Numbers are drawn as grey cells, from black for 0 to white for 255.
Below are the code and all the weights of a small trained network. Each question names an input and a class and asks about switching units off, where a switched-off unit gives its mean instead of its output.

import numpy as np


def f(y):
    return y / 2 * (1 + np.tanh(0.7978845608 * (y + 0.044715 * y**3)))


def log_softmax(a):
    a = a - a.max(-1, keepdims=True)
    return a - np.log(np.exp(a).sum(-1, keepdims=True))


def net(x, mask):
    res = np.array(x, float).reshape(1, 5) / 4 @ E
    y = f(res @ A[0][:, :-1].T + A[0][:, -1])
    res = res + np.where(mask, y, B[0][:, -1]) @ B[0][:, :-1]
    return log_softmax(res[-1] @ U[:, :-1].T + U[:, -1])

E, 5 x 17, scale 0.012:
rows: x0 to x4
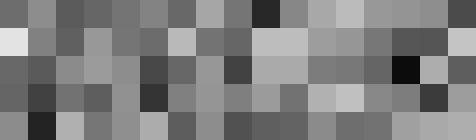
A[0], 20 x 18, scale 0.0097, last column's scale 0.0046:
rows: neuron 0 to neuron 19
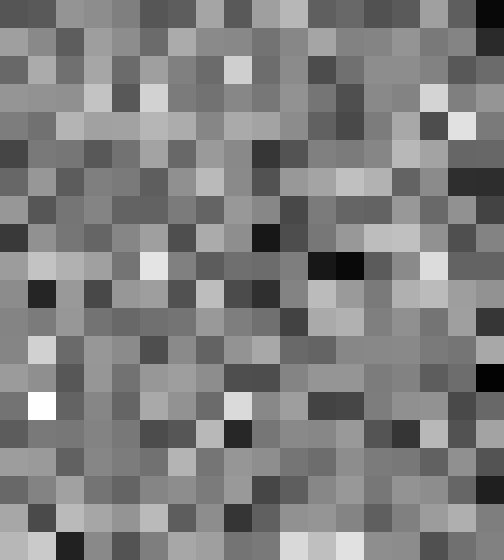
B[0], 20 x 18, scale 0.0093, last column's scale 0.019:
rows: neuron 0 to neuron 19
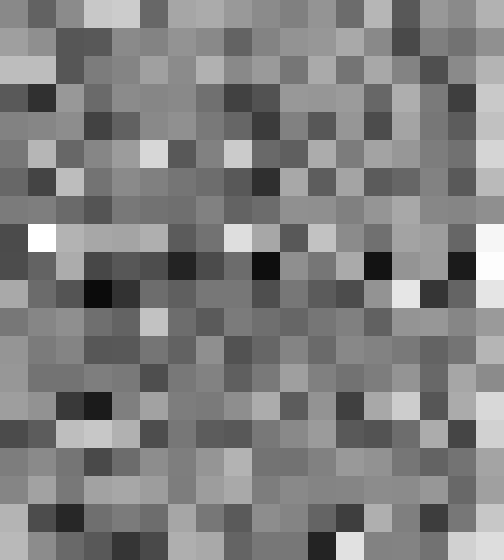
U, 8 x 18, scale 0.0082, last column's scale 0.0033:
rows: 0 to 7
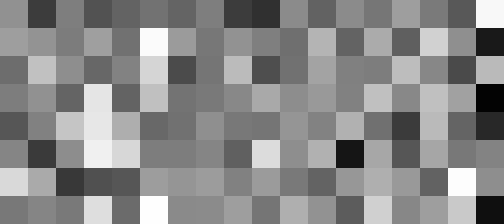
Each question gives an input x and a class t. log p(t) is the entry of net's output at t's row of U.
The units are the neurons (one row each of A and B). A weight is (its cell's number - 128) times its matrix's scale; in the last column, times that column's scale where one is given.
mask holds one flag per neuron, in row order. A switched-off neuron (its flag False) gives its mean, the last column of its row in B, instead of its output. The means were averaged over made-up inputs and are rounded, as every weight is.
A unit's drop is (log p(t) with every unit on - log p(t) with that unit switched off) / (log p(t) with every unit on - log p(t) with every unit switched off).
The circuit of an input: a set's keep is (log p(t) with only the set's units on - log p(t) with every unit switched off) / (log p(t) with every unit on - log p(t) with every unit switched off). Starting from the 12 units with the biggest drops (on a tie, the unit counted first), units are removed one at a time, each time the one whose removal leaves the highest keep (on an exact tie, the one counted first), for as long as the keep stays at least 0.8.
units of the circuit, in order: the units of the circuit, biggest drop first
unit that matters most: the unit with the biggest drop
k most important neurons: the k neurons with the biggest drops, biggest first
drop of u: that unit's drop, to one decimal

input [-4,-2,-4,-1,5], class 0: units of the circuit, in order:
[neuron 8]
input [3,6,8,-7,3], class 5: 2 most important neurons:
[neuron 0; neuron 15]
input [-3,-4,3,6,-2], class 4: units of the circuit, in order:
[neuron 14; neuron 10]
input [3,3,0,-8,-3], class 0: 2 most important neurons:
[neuron 9; neuron 8]
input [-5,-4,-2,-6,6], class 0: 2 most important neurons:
[neuron 9; neuron 3]
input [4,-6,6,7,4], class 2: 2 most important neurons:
[neuron 10; neuron 8]
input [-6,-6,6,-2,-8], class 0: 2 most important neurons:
[neuron 8; neuron 9]
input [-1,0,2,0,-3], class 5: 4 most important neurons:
[neuron 9; neuron 10; neuron 19; neuron 4]
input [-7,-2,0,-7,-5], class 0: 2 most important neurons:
[neuron 8; neuron 9]
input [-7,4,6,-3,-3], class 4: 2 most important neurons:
[neuron 10; neuron 0]
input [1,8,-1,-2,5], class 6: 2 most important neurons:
[neuron 9; neuron 15]
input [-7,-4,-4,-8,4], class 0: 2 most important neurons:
[neuron 9; neuron 3]
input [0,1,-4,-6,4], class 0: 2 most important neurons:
[neuron 9; neuron 3]
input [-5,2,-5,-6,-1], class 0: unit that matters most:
neuron 8
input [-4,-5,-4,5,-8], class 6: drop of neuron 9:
0.3
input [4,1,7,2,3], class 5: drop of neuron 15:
0.2
